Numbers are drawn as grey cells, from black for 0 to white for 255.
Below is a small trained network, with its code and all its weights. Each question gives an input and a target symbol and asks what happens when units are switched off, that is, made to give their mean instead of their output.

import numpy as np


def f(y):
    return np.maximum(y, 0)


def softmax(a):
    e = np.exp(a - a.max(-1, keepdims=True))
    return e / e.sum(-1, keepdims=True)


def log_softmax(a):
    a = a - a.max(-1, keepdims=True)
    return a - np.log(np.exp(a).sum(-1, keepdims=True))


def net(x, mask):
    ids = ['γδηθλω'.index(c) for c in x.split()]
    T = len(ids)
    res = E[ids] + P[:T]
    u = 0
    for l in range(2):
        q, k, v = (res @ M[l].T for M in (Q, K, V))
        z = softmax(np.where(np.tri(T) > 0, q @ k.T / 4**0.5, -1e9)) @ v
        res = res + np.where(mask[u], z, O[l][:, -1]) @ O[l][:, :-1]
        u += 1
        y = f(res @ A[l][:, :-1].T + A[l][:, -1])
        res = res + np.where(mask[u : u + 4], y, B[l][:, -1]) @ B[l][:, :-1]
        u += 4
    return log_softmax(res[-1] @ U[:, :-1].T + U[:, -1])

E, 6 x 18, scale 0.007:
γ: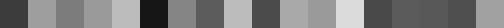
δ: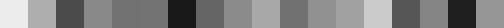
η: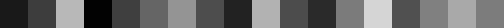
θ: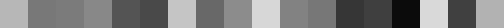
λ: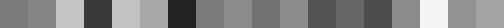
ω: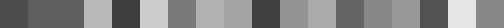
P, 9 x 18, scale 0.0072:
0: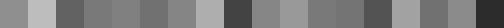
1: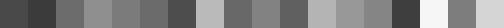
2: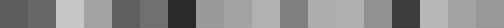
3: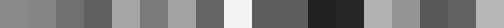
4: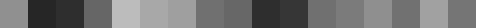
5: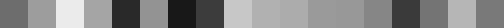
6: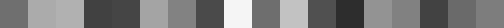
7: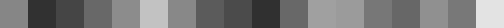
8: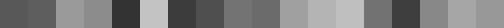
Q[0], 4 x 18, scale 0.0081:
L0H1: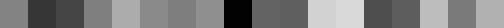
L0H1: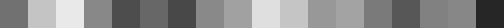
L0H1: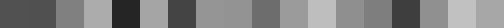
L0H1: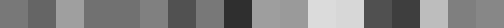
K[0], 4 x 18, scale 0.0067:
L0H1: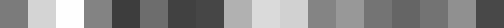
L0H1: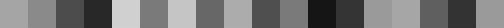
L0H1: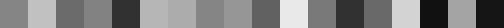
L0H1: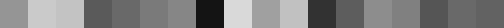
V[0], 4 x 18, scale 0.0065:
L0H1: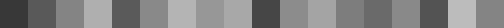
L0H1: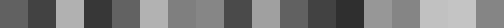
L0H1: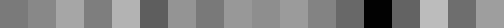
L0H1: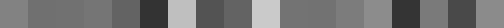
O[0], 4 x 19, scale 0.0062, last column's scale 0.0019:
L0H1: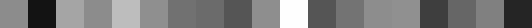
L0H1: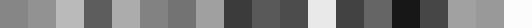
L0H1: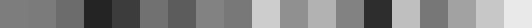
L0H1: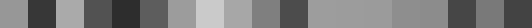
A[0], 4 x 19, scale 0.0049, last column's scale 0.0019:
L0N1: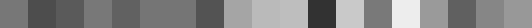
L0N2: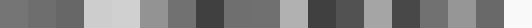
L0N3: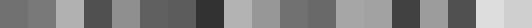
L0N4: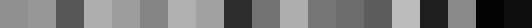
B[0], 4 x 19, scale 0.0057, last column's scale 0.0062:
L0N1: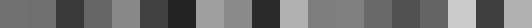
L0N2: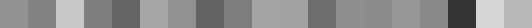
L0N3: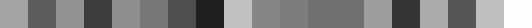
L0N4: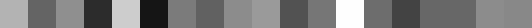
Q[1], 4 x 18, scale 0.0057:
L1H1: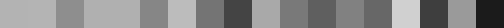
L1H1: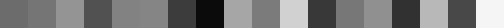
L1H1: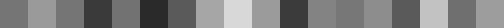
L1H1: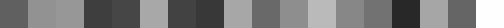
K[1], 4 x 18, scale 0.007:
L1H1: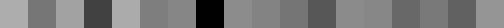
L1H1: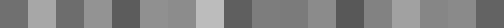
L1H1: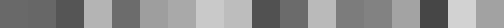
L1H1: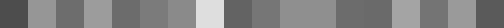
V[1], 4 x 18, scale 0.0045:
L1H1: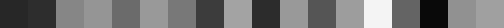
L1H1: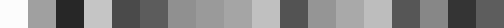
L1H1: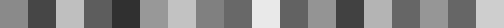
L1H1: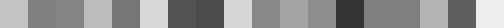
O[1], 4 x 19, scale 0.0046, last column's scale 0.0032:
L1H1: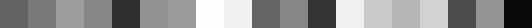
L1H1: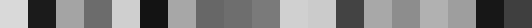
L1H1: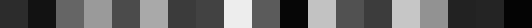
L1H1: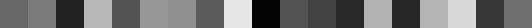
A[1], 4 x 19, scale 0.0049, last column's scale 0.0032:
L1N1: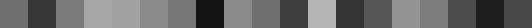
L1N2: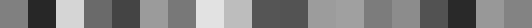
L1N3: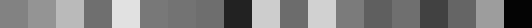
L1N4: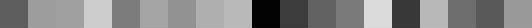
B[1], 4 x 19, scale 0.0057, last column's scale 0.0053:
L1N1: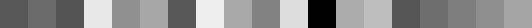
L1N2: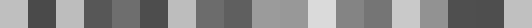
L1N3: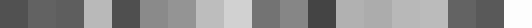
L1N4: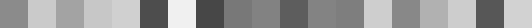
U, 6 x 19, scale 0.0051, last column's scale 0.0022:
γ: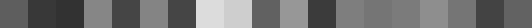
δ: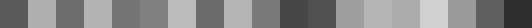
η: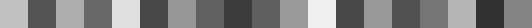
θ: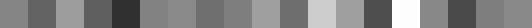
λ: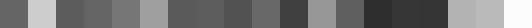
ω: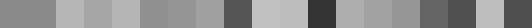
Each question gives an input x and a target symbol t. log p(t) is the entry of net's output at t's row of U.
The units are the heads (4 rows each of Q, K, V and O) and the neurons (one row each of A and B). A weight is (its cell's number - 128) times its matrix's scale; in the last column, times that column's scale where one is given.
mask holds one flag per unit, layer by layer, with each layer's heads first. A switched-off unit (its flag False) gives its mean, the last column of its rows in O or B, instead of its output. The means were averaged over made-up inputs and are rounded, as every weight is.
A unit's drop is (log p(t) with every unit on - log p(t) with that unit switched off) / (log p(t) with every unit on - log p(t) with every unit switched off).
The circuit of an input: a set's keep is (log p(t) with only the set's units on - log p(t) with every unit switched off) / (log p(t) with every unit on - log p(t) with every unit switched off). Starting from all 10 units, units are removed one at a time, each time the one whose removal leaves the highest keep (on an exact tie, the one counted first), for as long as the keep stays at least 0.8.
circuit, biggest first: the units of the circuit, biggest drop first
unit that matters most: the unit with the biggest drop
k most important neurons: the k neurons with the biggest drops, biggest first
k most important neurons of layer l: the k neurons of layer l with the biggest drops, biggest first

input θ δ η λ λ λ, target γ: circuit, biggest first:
[L1H1 L1N1 L1N3 L0H1]
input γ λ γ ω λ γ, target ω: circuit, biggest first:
[L0H1 L0N1 L1H1]
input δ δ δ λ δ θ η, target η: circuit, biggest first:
[L1H1 L0N3]
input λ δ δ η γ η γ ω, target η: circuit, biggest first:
[L0H1 L1N2]
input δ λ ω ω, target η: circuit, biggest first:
[L1H1 L0H1 L0N3]
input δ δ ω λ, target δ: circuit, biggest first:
[L1H1 L1N4]
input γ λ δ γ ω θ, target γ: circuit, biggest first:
[L0H1 L1H1]
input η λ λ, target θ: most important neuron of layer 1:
[L1N2]
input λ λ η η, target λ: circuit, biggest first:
[L0H1 L1H1]
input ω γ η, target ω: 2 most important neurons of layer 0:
[L0N3 L0N4]
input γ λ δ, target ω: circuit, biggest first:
[L1H1 L0N3 L0H1 L0N1]
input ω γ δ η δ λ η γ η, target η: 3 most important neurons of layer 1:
[L1N2 L1N4 L1N3]
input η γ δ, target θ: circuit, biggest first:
[L1H1 L0N3 L1N2 L0H1]
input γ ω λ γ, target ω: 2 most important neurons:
[L0N1 L0N2]
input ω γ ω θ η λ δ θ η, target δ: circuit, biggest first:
[L0H1 L1H1 L1N4]
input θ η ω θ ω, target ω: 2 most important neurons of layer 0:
[L0N2 L0N3]
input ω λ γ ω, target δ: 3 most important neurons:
[L1N4 L0N2 L0N1]
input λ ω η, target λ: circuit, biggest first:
[L0H1 L1H1 L1N3]
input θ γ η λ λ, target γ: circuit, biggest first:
[L1H1 L1N1 L0H1 L1N3]
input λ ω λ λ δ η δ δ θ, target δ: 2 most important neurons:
[L1N4 L0N1]
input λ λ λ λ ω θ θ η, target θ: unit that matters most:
L0H1
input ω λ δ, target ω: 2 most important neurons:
[L0N3 L0N4]
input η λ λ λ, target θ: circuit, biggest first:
[L1H1 L0N3 L0H1 L1N2]
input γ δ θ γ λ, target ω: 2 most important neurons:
[L0N1 L0N3]
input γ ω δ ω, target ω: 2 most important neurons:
[L0N2 L0N1]
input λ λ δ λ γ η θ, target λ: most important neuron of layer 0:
[L0N3]
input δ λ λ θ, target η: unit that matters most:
L1H1
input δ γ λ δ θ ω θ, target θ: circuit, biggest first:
[L0H1 L1N2]
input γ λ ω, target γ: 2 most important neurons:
[L0N1 L1N4]
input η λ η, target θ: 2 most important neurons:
[L0N3 L1N2]
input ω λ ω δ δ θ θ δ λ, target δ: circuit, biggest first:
[L1H1 L0H1 L1N4 L0N4]
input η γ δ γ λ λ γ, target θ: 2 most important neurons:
[L0N3 L1N2]
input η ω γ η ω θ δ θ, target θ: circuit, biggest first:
[L0H1 L1H1 L1N2]
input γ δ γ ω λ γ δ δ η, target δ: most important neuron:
[L0N4]
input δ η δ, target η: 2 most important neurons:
[L0N3 L1N3]
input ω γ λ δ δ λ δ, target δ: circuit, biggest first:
[L0H1 L1H1 L1N4]
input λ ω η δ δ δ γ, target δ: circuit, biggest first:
[L1H1 L1N4]
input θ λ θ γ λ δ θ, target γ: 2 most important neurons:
[L1N1 L1N3]
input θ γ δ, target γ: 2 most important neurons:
[L1N1 L0N3]
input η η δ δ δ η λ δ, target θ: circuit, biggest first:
[L1H1 L1N2 L0H1]
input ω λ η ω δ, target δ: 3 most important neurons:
[L1N4 L0N4 L0N2]
